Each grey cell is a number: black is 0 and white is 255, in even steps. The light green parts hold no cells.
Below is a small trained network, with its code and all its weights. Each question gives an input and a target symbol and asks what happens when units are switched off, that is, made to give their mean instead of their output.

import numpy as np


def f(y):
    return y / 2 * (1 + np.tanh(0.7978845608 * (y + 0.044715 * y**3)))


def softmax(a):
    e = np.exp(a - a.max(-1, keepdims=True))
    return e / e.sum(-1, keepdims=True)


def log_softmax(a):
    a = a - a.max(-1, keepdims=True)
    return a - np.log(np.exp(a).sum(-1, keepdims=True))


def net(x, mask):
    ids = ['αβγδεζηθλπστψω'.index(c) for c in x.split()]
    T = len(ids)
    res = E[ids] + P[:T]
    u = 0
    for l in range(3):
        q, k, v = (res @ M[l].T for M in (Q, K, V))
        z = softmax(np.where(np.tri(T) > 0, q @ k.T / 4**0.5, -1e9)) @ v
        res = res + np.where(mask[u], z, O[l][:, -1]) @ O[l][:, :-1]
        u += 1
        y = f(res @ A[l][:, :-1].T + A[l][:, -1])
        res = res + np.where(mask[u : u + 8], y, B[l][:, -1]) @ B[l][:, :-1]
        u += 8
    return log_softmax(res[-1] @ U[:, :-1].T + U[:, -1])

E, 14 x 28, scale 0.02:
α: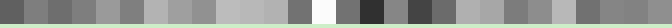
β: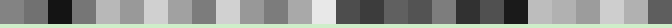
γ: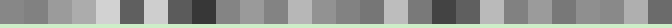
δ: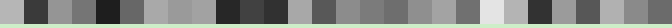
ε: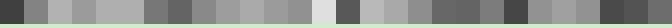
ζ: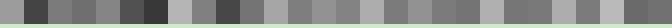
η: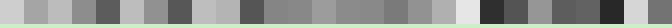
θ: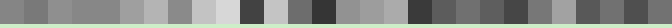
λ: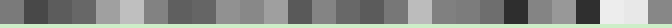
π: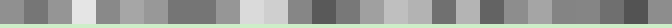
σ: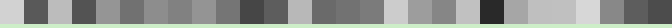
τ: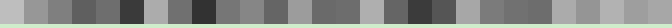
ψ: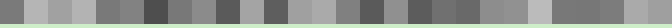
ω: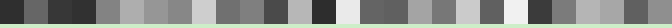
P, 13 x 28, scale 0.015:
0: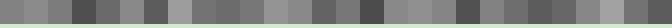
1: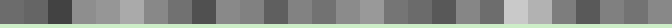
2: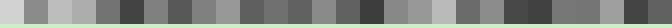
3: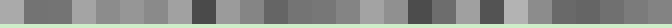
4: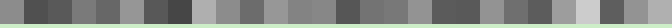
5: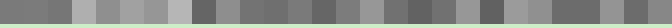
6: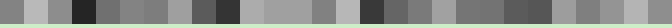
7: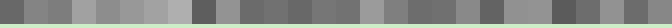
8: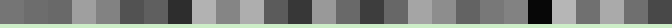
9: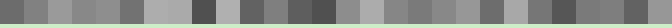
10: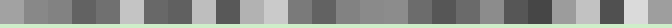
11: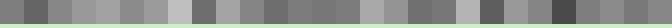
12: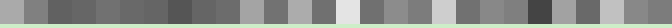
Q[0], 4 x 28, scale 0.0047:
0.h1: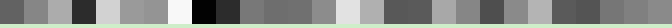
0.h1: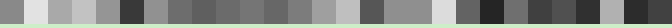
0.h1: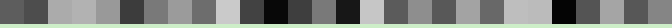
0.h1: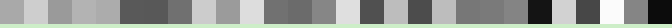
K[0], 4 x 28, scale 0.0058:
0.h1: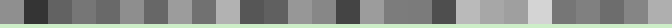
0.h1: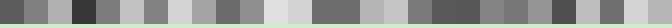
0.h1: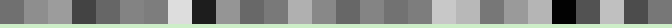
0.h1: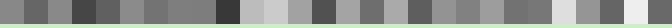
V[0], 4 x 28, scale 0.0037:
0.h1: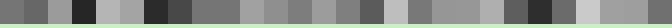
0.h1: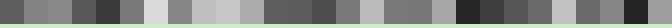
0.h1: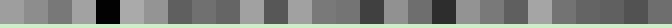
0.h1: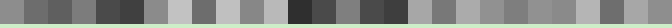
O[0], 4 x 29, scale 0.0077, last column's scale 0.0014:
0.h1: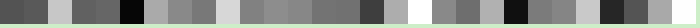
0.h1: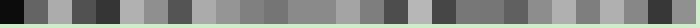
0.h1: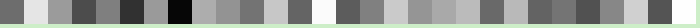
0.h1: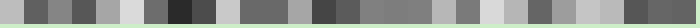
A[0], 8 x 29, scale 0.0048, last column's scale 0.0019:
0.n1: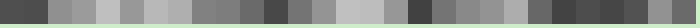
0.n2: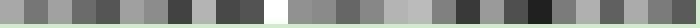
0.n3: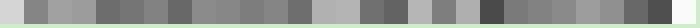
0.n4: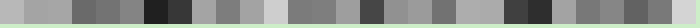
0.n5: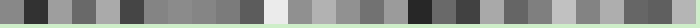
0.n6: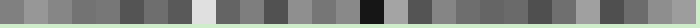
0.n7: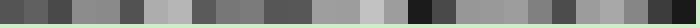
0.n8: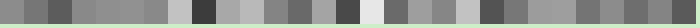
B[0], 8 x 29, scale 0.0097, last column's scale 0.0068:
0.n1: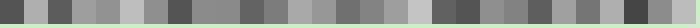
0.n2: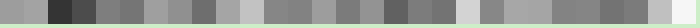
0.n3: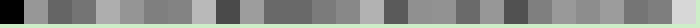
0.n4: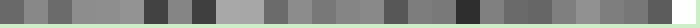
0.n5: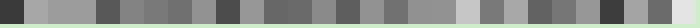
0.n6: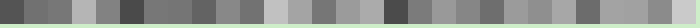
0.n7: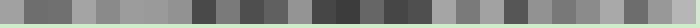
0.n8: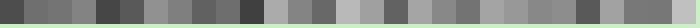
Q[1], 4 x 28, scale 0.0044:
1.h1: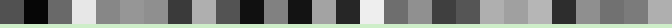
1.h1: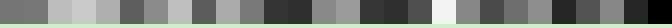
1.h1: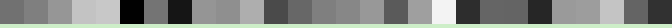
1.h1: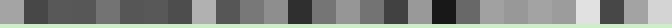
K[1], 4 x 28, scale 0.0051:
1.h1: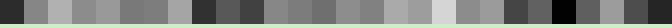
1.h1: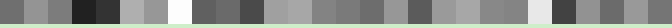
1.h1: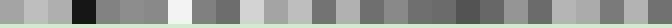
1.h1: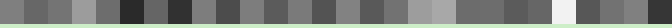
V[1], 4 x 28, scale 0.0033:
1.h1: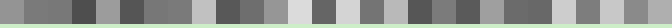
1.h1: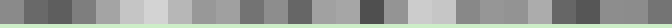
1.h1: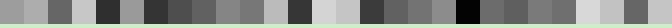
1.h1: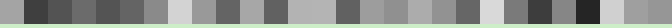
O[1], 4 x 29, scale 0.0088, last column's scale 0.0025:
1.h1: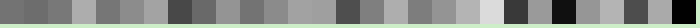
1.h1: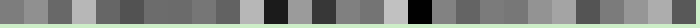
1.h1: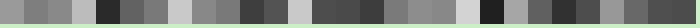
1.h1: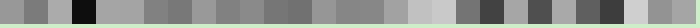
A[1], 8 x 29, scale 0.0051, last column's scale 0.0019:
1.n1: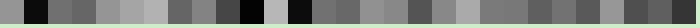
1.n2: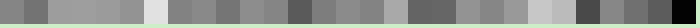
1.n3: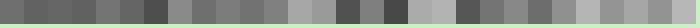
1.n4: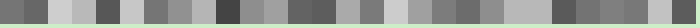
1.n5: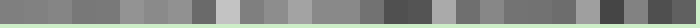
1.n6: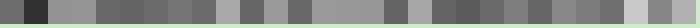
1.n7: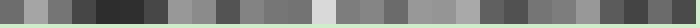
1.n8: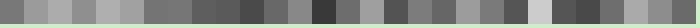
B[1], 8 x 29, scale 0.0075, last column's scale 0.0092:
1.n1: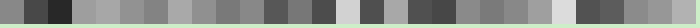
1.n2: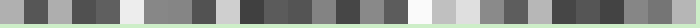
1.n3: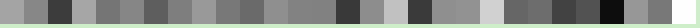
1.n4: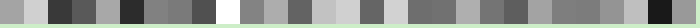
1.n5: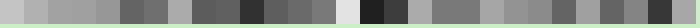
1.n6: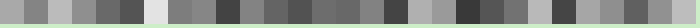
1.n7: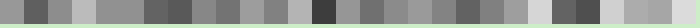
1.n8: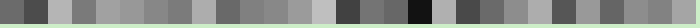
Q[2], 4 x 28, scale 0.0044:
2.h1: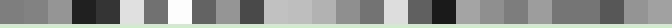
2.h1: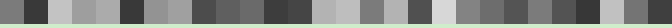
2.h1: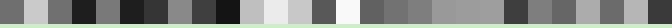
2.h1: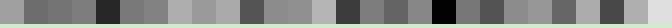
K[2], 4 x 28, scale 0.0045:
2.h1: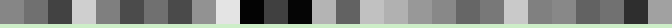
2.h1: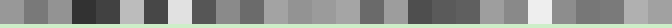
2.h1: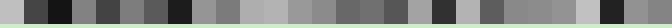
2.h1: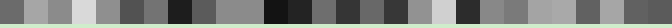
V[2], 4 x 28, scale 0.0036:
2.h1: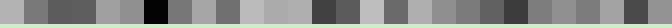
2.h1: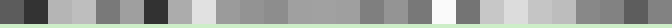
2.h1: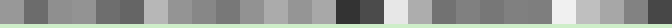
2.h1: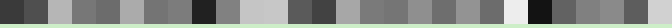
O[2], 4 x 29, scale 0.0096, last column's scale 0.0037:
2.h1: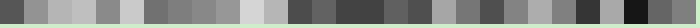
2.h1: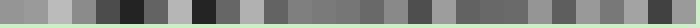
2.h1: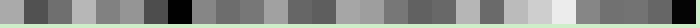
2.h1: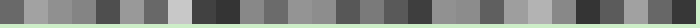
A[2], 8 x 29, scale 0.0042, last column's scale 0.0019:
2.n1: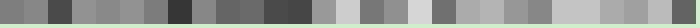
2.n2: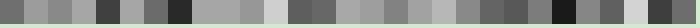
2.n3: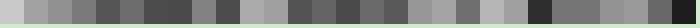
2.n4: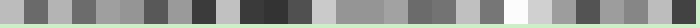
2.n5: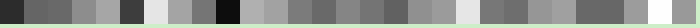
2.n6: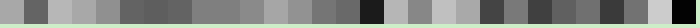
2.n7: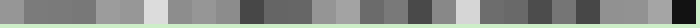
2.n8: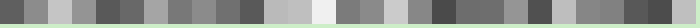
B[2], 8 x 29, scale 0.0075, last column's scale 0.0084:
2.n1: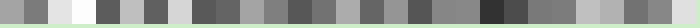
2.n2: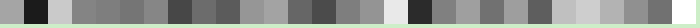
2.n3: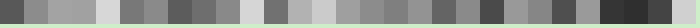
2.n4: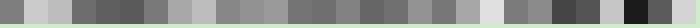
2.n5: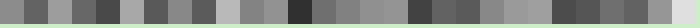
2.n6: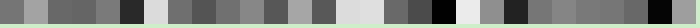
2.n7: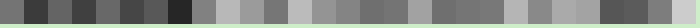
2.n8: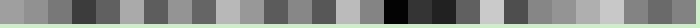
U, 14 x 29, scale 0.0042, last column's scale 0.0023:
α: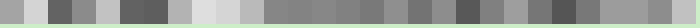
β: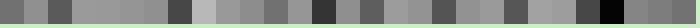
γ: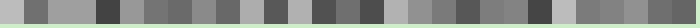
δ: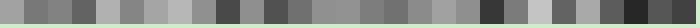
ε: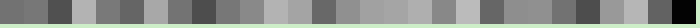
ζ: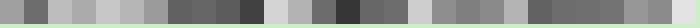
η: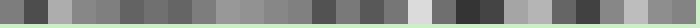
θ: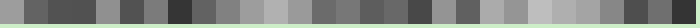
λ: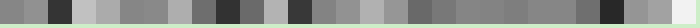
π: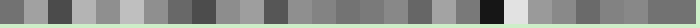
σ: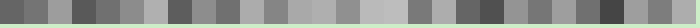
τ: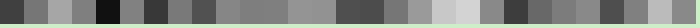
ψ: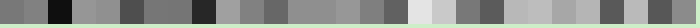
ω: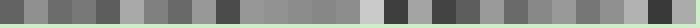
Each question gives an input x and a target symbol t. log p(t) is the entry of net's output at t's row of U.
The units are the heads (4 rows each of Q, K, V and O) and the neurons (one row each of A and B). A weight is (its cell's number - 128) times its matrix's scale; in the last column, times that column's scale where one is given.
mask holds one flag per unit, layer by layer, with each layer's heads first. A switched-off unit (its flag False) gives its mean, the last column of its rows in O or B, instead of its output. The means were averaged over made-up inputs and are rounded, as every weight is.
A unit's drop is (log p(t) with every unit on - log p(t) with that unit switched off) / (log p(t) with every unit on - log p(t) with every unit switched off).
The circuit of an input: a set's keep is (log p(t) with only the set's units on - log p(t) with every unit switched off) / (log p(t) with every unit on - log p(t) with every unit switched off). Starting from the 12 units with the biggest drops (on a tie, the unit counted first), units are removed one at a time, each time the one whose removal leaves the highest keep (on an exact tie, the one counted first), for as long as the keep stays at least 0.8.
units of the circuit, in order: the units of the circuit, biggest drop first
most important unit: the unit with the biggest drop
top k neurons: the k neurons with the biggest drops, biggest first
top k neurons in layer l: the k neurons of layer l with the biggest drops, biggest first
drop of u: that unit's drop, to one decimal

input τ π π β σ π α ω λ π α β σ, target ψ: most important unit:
0.h1
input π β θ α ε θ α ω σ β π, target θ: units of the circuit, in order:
(2.h1, 2.n2, 0.n2)
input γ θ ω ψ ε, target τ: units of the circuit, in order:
(1.h1, 2.h1, 0.n6)
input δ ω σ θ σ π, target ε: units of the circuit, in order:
(1.n4, 0.n8, 0.n4)
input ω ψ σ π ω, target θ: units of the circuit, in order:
(2.h1, 0.n3, 1.h1)
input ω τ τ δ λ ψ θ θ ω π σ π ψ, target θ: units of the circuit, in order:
(2.h1, 1.h1)
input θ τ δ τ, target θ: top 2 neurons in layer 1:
(1.n1, 1.n8)
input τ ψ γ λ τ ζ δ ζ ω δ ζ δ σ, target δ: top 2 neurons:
(0.n2, 2.n6)
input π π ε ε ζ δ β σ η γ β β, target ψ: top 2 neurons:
(0.n7, 2.n7)
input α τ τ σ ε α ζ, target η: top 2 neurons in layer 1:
(1.n7, 1.n6)
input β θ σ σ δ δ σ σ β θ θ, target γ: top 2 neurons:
(2.n1, 2.n2)
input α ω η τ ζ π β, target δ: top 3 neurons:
(0.n2, 1.n5, 2.n6)
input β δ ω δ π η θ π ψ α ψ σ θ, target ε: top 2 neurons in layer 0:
(0.n5, 0.n6)
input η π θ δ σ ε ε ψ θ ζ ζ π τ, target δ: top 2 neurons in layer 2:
(2.n3, 2.n6)
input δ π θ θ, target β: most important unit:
1.n1
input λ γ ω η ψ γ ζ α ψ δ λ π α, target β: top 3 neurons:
(0.n2, 2.n6, 1.n3)
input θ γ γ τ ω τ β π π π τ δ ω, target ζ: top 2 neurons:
(0.n2, 1.n6)
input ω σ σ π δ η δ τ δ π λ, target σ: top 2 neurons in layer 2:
(2.n2, 2.n3)
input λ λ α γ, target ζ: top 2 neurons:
(0.n7, 1.n2)
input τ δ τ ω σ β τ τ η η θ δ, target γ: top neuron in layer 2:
(2.n1)
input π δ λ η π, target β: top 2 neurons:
(2.n6, 0.n4)
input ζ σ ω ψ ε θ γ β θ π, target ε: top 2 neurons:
(1.n4, 0.n8)
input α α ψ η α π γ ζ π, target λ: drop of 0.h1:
0.3
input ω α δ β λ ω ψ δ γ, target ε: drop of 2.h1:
0.0
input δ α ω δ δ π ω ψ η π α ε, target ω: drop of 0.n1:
0.2
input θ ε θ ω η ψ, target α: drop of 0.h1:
0.1
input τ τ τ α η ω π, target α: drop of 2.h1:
0.5
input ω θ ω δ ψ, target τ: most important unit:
1.h1
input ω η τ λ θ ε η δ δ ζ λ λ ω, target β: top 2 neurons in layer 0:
(0.n2, 0.n4)
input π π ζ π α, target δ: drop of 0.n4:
0.1
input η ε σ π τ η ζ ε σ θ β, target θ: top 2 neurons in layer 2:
(2.n2, 2.n1)
